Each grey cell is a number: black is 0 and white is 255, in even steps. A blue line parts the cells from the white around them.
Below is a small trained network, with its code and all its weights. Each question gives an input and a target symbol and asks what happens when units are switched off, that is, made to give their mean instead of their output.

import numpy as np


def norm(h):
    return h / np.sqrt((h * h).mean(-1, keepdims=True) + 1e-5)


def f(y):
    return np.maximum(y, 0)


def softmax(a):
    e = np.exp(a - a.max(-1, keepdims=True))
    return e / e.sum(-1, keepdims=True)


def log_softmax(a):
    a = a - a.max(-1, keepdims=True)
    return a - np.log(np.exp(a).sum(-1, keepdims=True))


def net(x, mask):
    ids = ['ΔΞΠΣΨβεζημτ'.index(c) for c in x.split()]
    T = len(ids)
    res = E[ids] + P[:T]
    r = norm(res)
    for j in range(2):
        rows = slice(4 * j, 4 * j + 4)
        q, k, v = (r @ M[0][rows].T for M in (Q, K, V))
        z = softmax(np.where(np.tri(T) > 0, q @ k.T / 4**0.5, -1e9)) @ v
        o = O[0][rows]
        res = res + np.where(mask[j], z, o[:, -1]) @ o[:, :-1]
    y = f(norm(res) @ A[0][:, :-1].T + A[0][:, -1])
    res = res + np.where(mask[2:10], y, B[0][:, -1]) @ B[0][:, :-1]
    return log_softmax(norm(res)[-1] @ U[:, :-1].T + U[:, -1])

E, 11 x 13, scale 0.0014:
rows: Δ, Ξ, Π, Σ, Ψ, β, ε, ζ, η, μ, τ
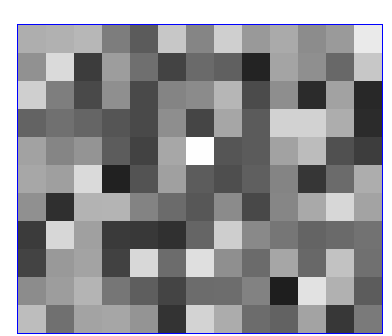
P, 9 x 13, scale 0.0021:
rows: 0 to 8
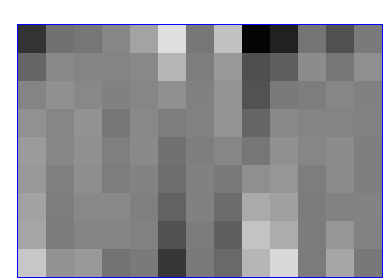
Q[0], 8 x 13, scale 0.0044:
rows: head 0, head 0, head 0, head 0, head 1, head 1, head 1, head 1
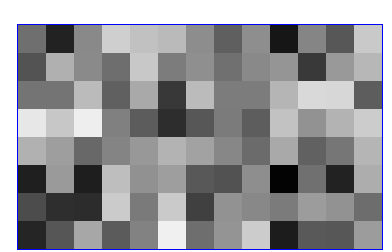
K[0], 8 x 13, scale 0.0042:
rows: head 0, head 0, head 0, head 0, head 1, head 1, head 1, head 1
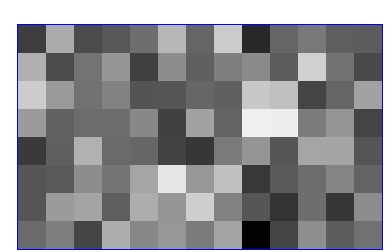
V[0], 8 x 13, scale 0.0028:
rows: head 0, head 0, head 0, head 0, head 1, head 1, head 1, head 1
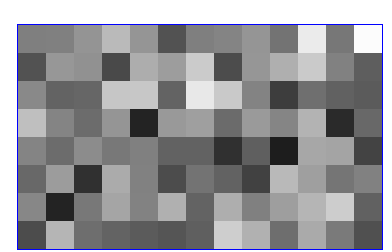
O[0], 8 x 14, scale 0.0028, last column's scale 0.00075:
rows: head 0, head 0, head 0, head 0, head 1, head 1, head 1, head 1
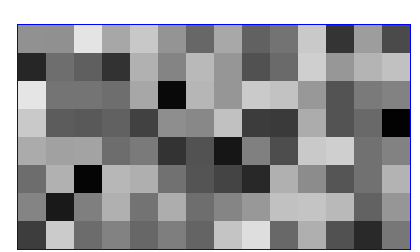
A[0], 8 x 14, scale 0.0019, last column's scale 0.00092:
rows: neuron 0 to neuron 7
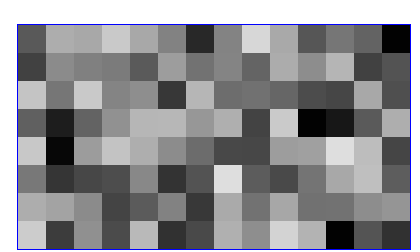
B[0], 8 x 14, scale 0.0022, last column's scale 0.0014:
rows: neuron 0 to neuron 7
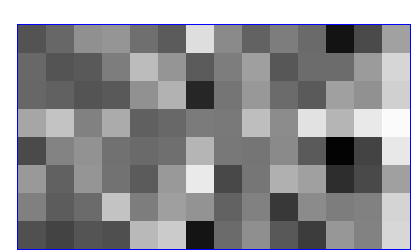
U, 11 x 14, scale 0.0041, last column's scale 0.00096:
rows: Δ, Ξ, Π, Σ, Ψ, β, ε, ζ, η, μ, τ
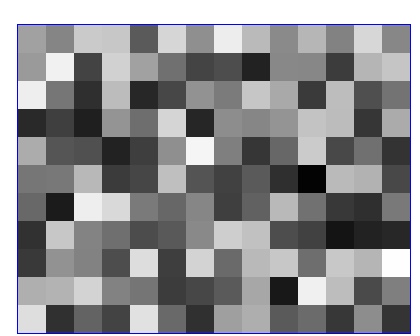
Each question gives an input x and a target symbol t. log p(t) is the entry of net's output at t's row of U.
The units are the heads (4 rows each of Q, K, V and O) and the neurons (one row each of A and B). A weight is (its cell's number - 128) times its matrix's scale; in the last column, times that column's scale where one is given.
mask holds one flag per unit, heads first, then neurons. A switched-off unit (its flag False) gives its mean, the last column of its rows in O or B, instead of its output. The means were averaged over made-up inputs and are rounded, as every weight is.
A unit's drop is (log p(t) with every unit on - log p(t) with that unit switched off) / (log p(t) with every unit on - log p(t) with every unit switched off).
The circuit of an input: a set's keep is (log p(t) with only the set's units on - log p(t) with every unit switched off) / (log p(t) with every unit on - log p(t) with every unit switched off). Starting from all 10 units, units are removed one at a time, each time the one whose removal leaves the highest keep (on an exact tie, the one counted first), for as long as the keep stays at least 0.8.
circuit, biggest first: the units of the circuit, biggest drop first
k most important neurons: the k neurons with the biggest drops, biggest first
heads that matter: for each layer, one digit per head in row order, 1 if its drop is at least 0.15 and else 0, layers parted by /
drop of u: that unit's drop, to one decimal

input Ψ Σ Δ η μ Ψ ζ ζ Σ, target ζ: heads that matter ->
01
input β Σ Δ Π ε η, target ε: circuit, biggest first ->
[head 1; neuron 4]
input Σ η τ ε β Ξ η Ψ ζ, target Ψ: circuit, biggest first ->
[head 0]
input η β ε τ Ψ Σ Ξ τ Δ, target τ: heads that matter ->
10
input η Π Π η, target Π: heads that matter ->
10
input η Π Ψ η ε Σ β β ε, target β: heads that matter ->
11
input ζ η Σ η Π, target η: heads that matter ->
10
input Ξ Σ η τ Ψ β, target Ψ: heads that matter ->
10
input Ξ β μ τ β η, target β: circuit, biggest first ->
[head 1; head 0]
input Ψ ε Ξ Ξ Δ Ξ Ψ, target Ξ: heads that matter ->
01
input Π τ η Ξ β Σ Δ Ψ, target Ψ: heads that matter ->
10
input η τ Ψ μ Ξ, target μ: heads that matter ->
01
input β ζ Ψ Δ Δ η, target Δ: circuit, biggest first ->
[head 1; neuron 3]
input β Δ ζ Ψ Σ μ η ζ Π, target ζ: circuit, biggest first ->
[head 1]
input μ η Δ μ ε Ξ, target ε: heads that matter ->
11
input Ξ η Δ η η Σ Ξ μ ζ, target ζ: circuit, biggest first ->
[head 1; neuron 0]
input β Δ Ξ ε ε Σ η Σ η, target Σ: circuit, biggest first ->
[head 1; head 0]
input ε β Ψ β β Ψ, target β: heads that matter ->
01
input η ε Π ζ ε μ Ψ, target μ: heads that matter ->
01
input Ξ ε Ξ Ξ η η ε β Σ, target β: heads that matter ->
11
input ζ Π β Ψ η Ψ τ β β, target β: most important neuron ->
[neuron 2]
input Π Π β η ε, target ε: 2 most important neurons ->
[neuron 4; neuron 3]
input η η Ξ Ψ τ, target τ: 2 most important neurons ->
[neuron 7; neuron 2]
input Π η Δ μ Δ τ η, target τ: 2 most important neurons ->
[neuron 7; neuron 2]
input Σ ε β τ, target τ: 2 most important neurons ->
[neuron 2; neuron 7]
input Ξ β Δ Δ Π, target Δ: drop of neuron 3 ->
0.3
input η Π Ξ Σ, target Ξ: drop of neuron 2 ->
0.0
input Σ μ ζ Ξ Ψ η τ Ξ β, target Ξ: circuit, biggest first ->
[head 1]
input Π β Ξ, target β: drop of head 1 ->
0.6
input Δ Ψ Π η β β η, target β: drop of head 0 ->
0.3
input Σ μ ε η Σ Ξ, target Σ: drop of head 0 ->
0.2
